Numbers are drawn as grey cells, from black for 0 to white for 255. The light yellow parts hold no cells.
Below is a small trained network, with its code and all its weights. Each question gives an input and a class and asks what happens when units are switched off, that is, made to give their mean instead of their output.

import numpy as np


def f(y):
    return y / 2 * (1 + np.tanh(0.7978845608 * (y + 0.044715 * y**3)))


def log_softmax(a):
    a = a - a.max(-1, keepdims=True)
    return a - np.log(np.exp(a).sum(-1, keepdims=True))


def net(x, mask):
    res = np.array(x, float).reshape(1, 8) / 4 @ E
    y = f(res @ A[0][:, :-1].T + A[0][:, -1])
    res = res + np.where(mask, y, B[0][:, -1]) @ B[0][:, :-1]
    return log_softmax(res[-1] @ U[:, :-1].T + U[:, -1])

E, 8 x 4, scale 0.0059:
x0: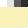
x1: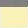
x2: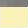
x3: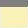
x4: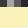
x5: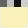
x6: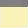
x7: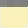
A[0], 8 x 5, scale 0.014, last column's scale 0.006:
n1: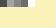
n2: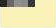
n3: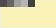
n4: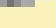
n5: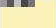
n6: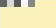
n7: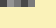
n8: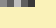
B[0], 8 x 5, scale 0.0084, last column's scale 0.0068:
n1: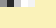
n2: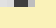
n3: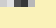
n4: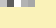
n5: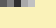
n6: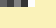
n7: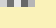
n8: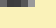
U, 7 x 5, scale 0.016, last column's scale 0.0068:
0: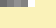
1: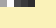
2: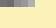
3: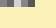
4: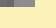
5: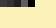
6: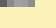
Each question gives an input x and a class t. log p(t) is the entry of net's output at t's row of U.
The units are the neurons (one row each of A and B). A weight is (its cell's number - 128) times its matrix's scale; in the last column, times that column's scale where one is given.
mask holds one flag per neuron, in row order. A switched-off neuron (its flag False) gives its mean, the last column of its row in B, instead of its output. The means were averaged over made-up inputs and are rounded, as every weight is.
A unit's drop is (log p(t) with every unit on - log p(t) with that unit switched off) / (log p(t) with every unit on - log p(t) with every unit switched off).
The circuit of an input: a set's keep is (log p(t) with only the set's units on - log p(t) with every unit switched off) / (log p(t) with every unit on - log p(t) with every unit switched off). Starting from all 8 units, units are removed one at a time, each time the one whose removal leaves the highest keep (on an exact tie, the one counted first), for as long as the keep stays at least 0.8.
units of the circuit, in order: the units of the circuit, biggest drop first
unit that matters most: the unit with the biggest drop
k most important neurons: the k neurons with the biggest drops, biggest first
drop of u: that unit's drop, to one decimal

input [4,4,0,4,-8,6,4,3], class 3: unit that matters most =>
n4
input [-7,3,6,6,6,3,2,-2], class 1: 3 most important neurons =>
[n2; n3; n4]
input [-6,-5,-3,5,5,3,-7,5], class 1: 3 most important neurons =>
[n2; n3; n4]
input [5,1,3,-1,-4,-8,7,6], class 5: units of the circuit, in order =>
[n5; n8]
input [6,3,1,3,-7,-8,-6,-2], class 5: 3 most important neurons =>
[n5; n8; n1]
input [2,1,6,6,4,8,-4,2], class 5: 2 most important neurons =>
[n6; n4]
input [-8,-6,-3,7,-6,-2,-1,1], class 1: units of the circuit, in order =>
[n3; n2]
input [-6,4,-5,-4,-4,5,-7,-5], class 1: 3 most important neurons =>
[n3; n2; n1]
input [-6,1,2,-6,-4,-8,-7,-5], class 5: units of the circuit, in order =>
[n8; n5]
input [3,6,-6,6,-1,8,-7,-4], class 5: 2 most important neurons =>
[n6; n7]
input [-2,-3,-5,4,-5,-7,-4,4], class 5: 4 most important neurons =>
[n8; n5; n1; n7]
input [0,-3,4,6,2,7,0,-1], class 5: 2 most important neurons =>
[n6; n4]
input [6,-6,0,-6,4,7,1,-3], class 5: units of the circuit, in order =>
[n6; n2]
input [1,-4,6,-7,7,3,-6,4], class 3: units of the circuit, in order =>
[n7; n1]
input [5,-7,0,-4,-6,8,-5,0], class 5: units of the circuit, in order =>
[n6]
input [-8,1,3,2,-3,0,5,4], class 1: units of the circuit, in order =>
[n3; n2]
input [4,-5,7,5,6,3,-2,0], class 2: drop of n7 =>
-0.1
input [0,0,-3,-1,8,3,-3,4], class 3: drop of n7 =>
0.4
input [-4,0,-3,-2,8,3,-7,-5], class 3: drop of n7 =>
0.5
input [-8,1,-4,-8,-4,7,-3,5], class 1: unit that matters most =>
n3
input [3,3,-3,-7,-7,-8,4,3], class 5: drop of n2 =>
0.0
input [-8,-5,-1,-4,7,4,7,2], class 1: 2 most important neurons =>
[n2; n3]
